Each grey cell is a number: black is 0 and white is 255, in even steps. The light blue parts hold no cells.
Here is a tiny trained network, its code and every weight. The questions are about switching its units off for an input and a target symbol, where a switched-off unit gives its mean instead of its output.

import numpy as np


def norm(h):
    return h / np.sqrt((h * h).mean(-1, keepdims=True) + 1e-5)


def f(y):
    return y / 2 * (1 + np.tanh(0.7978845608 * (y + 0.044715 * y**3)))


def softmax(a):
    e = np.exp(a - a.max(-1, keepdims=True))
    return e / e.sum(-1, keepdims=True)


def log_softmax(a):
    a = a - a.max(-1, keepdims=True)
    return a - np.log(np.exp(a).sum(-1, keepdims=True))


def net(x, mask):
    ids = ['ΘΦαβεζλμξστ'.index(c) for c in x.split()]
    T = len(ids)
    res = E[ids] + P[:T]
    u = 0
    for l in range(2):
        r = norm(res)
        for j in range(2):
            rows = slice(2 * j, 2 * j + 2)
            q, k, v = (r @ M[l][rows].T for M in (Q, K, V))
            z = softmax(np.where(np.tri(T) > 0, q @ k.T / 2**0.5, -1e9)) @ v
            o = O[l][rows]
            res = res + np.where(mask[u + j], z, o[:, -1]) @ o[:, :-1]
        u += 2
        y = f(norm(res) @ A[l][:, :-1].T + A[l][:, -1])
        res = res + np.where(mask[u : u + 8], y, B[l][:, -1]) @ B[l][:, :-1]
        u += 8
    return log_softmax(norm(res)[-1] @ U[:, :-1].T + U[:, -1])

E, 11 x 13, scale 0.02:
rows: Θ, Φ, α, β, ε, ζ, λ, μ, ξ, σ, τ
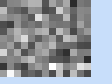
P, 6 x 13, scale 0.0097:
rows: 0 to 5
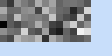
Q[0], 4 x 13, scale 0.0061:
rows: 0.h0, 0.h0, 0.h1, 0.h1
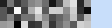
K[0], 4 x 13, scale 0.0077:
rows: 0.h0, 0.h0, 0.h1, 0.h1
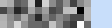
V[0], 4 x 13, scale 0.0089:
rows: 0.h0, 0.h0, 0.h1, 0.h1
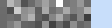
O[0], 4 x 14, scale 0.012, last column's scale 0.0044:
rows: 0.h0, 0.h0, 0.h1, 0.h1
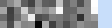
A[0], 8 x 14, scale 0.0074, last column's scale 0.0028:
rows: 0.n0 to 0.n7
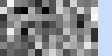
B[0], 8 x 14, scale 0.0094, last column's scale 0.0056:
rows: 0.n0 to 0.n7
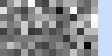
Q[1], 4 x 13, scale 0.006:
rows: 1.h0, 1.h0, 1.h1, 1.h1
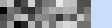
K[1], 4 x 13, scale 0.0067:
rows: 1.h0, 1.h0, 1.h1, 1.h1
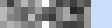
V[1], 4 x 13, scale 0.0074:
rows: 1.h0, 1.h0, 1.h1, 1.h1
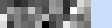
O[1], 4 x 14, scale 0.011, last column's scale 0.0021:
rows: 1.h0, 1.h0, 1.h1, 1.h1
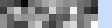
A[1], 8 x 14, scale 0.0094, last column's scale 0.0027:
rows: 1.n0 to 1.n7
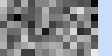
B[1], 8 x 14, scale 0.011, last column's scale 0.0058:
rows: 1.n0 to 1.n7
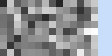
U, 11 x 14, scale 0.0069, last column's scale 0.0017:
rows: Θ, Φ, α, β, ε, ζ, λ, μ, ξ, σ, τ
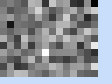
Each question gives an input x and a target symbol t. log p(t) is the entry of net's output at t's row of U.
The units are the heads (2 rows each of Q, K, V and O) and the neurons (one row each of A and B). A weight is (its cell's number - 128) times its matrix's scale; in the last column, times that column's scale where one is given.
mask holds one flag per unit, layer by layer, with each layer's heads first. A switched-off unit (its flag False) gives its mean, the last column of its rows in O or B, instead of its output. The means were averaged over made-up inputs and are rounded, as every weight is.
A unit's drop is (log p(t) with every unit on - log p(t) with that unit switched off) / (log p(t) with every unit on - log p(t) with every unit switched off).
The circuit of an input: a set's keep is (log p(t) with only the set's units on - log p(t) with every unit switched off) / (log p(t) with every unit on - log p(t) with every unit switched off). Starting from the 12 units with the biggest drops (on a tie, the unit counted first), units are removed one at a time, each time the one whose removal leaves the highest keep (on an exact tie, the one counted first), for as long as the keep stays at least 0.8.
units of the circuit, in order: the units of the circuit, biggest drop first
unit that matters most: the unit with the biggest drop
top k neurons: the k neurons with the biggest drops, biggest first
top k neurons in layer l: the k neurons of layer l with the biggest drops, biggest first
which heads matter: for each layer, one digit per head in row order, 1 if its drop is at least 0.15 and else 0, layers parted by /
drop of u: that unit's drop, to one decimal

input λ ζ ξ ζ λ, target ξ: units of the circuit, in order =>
[0.h1]
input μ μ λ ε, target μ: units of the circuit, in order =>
[0.h1; 1.n1]
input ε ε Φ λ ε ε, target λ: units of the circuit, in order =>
[0.h0; 0.n4]
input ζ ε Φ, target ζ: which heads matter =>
10 / 11
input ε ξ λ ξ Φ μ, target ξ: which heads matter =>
11 / 00
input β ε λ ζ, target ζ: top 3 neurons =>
[1.n5; 0.n1; 0.n2]
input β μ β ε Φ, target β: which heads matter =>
11 / 10
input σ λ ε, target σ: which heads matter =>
00 / 10
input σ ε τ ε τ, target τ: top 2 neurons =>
[0.n0; 0.n3]
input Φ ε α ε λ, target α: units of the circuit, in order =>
[0.h1; 0.n6]
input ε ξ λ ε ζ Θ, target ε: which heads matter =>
01 / 00
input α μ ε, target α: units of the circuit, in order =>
[0.h1; 0.n6; 1.n4]
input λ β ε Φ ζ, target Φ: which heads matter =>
00 / 01
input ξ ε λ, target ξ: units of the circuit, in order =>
[0.h1; 0.h0]
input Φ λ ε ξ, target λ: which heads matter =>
10 / 00
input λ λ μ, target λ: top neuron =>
[0.n4]
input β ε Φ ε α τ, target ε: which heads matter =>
10 / 10
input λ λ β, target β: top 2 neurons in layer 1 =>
[1.n2; 1.n0]
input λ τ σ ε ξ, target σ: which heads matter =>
00 / 10
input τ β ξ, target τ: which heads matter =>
10 / 10
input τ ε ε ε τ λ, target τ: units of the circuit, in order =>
[1.h0]
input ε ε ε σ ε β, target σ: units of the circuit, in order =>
[1.h0; 1.n7]
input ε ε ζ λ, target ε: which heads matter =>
10 / 00
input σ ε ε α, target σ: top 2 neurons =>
[1.n7; 0.n5]
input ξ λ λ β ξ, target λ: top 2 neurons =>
[0.n4; 1.n3]
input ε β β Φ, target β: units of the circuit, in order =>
[1.n2; 1.h0]
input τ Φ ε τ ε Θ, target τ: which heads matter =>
01 / 10
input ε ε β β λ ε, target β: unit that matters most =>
0.h0
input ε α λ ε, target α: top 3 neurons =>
[0.n6; 1.n4; 1.n2]
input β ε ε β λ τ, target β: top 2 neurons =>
[0.n0; 1.n6]
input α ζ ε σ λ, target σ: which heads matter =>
00 / 11
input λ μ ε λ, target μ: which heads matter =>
01 / 01
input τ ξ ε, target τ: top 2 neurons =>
[0.n0; 0.n3]
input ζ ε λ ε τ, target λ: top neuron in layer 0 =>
[0.n4]
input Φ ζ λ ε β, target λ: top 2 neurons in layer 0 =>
[0.n4; 0.n3]
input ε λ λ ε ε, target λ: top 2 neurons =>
[0.n4; 1.n4]
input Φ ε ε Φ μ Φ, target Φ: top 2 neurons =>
[1.n4; 0.n3]
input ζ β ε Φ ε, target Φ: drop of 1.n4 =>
-0.1
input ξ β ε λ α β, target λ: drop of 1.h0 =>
-0.1
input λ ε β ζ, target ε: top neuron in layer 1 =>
[1.n4]
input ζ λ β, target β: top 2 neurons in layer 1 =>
[1.n2; 1.n7]
